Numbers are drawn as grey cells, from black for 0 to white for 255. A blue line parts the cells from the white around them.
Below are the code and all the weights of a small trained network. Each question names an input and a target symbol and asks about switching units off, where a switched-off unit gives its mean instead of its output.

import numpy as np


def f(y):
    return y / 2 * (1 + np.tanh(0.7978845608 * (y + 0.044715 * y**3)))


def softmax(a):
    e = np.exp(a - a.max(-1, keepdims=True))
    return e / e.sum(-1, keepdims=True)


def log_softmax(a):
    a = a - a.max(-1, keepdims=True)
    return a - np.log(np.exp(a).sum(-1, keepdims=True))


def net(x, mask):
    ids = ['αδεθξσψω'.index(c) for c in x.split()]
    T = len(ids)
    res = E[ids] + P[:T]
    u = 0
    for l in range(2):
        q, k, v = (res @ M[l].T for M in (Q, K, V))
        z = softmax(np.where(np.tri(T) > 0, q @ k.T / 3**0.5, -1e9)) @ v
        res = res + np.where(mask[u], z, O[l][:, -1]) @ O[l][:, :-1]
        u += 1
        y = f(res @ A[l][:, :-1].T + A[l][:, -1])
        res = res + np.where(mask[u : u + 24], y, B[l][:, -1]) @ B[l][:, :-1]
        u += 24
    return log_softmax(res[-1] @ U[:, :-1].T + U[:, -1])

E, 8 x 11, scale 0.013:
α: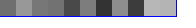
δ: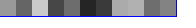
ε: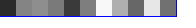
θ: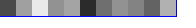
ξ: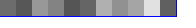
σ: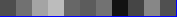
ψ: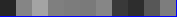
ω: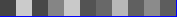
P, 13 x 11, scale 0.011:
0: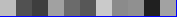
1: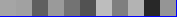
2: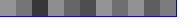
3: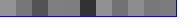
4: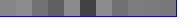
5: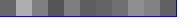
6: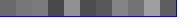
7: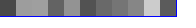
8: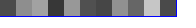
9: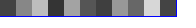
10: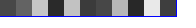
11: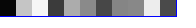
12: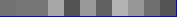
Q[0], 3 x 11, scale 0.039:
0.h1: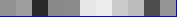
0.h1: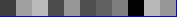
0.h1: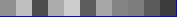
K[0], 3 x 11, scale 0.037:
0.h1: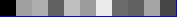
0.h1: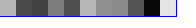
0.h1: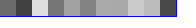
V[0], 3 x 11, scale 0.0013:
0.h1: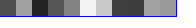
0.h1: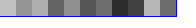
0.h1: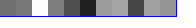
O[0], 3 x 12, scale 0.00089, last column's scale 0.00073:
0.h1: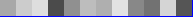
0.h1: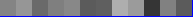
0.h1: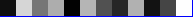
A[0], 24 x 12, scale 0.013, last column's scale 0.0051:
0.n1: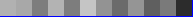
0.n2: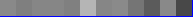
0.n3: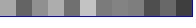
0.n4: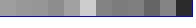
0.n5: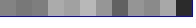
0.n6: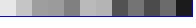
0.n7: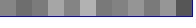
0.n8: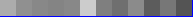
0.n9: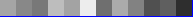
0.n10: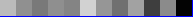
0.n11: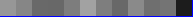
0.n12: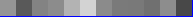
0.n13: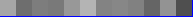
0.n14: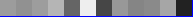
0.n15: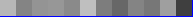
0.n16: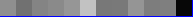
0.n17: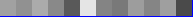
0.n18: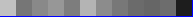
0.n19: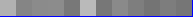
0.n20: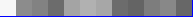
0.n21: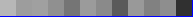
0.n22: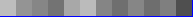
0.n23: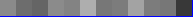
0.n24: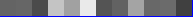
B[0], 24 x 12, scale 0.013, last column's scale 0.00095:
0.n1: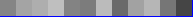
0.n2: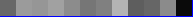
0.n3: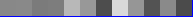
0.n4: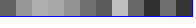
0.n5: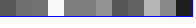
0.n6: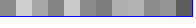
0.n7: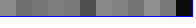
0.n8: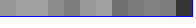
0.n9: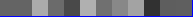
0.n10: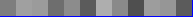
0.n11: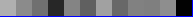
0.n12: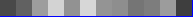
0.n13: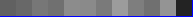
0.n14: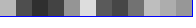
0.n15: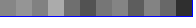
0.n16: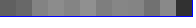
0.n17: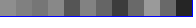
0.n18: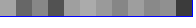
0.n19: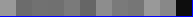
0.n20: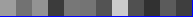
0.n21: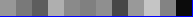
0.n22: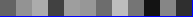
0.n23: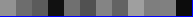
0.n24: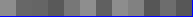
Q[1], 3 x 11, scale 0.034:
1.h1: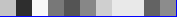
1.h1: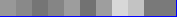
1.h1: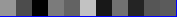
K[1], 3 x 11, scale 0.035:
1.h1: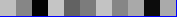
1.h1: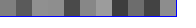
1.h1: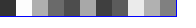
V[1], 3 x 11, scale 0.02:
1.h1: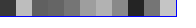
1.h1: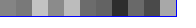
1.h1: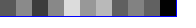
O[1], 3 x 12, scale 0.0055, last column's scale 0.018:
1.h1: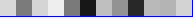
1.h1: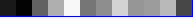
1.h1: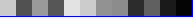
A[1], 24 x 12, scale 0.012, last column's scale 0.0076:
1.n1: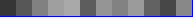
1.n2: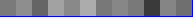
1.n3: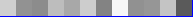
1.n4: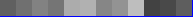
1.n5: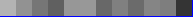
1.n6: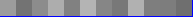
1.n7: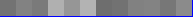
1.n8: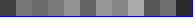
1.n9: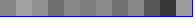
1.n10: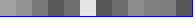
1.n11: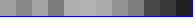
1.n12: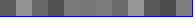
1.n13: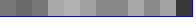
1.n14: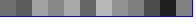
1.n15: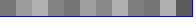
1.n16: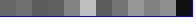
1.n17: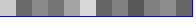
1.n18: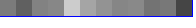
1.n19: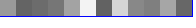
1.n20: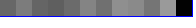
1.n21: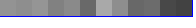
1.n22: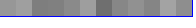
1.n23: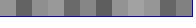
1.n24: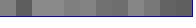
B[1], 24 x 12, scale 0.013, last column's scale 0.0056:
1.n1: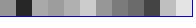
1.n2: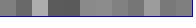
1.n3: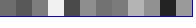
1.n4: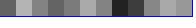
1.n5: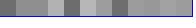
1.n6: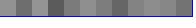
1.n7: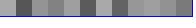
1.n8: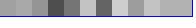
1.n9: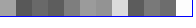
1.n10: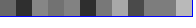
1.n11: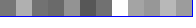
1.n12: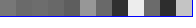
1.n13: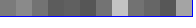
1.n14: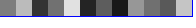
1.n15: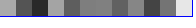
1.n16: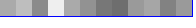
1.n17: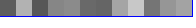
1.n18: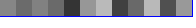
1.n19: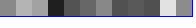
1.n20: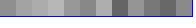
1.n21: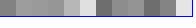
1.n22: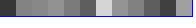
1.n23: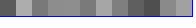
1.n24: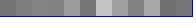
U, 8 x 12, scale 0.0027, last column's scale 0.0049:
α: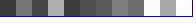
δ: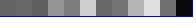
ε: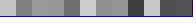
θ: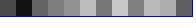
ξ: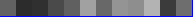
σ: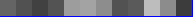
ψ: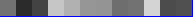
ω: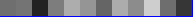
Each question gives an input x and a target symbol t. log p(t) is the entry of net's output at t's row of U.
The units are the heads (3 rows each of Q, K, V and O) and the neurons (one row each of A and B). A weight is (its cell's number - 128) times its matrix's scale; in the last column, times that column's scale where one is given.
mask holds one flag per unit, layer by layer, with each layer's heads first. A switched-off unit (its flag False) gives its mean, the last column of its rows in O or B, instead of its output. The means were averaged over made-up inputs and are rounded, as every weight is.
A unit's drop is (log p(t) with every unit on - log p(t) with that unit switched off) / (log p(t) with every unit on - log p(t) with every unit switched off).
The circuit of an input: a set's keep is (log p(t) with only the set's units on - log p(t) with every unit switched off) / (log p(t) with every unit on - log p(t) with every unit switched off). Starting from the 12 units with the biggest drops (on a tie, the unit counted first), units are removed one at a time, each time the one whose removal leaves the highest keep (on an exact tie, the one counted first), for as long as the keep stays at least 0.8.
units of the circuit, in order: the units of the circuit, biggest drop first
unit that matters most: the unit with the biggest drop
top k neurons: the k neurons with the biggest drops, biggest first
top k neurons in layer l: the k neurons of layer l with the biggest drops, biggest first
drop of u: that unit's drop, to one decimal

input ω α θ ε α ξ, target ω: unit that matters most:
1.h1
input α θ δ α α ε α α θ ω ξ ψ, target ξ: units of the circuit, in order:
(1.h1; 1.n12)
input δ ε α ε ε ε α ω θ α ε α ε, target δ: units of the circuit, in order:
(1.h1; 1.n12; 1.n16)
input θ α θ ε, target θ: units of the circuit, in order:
(1.h1; 1.n1)
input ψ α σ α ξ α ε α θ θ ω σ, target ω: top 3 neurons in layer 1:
(1.n14; 1.n11; 1.n17)
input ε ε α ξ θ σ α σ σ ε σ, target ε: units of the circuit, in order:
(1.h1; 1.n21)
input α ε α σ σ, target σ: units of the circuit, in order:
(1.h1; 1.n14; 1.n4)
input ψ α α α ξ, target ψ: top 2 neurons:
(1.n3; 1.n14)
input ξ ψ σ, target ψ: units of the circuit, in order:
(1.h1; 0.n6; 1.n14)
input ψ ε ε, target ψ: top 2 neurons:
(1.n3; 1.n14)
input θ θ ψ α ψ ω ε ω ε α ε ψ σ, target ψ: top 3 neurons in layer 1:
(1.n14; 1.n3; 1.n1)
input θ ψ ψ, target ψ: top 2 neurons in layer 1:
(1.n14; 1.n1)
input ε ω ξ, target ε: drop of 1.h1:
1.2
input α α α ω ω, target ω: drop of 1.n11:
0.2
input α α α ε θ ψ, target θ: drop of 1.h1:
1.3
